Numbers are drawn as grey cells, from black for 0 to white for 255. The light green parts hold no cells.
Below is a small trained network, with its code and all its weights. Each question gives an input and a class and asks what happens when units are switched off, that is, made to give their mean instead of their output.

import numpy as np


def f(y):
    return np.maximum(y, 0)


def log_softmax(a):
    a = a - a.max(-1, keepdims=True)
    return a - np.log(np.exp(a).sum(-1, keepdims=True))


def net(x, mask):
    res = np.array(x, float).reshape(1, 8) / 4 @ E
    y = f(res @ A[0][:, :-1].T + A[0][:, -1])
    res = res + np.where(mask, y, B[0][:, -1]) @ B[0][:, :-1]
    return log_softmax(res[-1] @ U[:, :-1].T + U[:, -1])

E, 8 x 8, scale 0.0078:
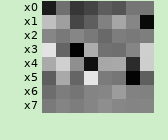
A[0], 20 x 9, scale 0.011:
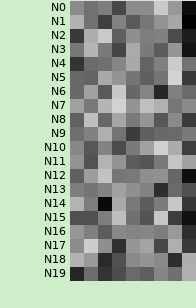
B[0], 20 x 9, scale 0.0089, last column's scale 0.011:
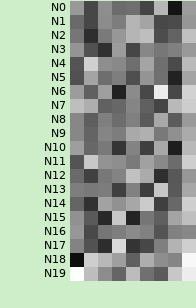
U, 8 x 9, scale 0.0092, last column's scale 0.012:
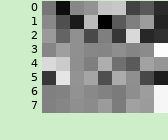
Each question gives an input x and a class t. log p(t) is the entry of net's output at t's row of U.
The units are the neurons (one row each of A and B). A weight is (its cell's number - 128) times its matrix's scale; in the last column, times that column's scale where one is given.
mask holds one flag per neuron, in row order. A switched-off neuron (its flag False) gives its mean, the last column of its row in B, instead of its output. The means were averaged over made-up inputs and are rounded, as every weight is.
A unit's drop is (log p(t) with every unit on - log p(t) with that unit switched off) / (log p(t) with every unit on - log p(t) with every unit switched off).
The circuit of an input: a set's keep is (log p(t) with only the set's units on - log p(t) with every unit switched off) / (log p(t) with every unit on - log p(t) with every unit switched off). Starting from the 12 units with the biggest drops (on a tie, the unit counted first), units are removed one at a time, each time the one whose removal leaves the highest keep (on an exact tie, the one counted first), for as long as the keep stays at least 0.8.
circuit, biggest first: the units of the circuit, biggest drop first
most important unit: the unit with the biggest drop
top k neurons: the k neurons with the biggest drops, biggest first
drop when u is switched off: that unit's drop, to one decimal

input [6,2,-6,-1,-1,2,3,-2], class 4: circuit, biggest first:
(N19)
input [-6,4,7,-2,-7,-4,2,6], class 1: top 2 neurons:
(N15; N19)
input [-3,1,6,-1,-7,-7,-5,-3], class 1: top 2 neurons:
(N15; N6)
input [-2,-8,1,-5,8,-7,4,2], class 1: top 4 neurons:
(N17; N3; N18; N6)
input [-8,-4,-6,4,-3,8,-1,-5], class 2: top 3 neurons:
(N6; N13; N19)
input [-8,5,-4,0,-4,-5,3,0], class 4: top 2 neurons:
(N7; N6)
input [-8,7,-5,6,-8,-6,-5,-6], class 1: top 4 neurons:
(N15; N19; N7; N6)
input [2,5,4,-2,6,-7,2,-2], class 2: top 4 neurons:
(N10; N0; N15; N7)
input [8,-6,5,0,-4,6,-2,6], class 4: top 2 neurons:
(N19; N18)
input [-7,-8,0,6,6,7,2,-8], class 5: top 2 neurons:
(N11; N5)
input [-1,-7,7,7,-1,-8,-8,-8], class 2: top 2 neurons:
(N10; N0)
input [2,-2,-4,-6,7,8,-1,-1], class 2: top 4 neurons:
(N6; N13; N15; N8)
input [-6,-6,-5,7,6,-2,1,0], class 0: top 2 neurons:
(N14; N19)
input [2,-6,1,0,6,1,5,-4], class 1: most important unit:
N17
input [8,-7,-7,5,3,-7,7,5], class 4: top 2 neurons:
(N19; N6)
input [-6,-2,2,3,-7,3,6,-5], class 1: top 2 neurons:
(N15; N19)
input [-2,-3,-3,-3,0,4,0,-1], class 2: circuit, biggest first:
(N18; N19; N6)
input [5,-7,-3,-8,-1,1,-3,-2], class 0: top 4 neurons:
(N2; N18; N12; N9)
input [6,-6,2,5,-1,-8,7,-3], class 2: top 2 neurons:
(N10; N0)
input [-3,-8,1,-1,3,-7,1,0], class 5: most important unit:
N11
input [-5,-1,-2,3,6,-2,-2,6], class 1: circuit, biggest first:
(N17; N19)
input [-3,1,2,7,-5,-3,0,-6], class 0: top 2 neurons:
(N14; N1)
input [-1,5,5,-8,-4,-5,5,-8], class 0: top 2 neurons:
(N2; N12)
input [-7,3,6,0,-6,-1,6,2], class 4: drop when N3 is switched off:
0.1
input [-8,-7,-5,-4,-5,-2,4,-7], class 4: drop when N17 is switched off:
0.1
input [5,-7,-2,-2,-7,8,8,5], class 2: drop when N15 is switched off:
-0.1
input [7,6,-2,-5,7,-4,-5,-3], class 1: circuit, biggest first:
(N17)
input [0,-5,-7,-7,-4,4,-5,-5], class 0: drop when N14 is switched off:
-0.1
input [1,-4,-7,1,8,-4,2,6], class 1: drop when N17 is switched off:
0.4
